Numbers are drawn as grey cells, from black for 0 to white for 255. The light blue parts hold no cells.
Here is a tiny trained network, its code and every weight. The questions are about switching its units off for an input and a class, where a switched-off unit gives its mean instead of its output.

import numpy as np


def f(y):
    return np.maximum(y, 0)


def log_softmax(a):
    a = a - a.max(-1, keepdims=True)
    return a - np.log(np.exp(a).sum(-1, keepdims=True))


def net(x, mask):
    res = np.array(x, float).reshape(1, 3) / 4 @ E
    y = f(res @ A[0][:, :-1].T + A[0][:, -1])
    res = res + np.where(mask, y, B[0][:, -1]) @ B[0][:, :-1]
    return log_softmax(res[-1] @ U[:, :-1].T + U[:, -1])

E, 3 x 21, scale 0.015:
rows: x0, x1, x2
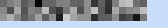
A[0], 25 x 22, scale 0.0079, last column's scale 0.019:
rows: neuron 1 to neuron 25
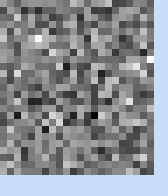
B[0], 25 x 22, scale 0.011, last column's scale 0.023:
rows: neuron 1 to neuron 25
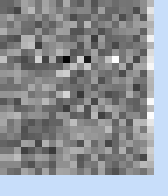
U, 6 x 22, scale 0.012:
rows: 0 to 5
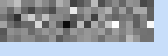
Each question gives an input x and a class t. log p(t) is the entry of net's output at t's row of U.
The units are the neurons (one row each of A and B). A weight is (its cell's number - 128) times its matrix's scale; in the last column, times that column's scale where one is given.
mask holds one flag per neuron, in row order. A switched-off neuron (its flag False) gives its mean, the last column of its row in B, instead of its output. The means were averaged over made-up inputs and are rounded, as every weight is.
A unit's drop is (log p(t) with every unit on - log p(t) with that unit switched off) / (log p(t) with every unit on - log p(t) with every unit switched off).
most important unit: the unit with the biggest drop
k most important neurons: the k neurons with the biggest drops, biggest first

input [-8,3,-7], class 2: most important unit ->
neuron 6
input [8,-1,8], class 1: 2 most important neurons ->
[neuron 22; neuron 19]
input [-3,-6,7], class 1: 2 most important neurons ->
[neuron 19; neuron 22]
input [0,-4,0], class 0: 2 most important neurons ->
[neuron 17; neuron 14]
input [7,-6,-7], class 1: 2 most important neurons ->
[neuron 18; neuron 10]
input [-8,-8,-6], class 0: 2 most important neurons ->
[neuron 17; neuron 8]
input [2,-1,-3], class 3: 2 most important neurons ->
[neuron 22; neuron 4]
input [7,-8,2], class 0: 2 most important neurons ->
[neuron 17; neuron 8]
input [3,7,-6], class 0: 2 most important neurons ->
[neuron 3; neuron 11]
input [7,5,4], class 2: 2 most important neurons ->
[neuron 15; neuron 2]
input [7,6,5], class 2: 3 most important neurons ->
[neuron 15; neuron 2; neuron 17]
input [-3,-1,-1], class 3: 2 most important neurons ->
[neuron 15; neuron 2]
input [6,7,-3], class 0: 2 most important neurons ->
[neuron 23; neuron 11]
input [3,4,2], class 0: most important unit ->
neuron 11
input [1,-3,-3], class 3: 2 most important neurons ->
[neuron 11; neuron 23]
